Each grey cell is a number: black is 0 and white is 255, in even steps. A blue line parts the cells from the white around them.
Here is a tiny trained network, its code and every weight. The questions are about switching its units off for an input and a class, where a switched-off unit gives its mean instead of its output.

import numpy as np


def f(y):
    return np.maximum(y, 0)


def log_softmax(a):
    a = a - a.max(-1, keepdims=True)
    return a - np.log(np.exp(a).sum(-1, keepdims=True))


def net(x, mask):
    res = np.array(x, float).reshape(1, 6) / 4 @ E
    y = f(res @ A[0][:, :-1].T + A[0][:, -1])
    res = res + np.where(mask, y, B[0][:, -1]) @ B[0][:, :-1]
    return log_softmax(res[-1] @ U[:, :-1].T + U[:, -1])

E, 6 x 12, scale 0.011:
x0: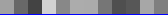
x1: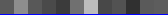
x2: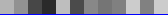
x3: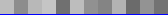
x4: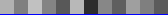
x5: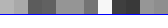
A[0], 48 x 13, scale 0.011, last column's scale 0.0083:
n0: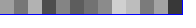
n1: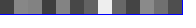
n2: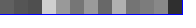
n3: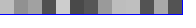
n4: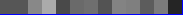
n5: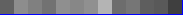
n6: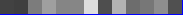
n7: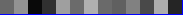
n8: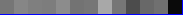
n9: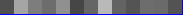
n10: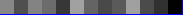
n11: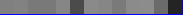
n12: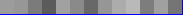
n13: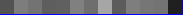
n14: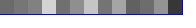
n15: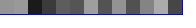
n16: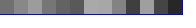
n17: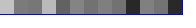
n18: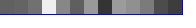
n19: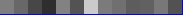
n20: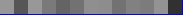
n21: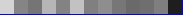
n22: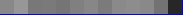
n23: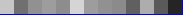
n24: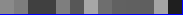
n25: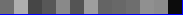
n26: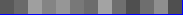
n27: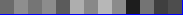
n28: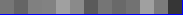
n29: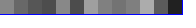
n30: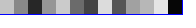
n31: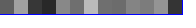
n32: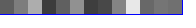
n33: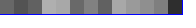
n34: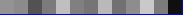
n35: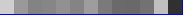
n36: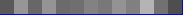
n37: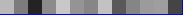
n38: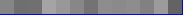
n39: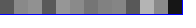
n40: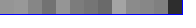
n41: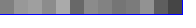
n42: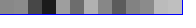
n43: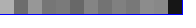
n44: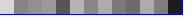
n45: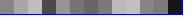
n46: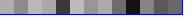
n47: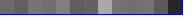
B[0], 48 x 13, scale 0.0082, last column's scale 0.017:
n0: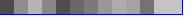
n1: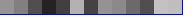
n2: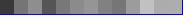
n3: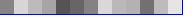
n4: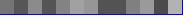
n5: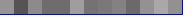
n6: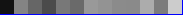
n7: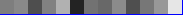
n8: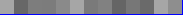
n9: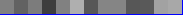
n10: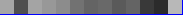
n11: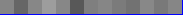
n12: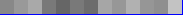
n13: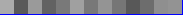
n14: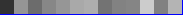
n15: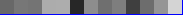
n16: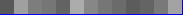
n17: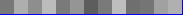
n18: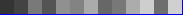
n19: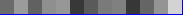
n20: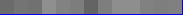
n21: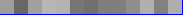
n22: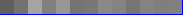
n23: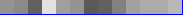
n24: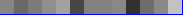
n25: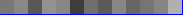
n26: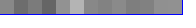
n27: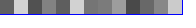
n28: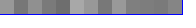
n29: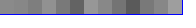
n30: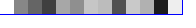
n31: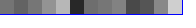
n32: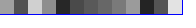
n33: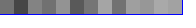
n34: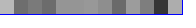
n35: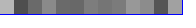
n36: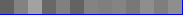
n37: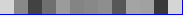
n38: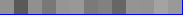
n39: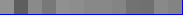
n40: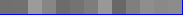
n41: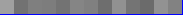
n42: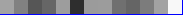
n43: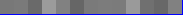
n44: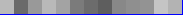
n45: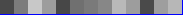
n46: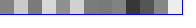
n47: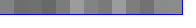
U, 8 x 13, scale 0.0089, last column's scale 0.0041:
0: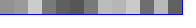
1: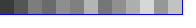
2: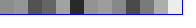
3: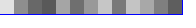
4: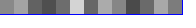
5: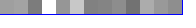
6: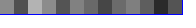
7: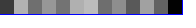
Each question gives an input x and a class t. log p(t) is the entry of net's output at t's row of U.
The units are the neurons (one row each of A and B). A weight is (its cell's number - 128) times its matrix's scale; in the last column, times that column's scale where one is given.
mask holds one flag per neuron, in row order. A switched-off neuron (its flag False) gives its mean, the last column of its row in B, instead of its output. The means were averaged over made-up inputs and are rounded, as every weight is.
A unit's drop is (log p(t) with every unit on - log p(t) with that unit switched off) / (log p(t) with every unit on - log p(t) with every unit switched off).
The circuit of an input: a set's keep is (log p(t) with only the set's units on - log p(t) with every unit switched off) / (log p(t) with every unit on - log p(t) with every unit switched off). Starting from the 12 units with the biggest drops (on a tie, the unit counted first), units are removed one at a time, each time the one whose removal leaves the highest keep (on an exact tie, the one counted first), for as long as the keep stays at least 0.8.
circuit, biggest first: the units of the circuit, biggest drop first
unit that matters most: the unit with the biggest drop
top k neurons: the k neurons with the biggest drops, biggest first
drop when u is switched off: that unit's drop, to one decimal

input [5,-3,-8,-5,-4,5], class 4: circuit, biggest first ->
n1, n27
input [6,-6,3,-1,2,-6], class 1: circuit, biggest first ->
n18, n42
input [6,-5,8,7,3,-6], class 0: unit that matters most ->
n3
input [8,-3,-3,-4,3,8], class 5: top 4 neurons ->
n46, n17, n23, n27
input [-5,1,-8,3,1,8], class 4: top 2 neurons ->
n1, n27
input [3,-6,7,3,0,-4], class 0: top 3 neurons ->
n3, n0, n45
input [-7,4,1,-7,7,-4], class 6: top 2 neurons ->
n10, n32
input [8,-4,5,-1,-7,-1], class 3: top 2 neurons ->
n30, n37
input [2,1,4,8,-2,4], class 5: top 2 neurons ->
n23, n46
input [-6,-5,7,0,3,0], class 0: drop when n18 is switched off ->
0.0
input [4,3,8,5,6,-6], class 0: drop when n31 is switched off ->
0.1
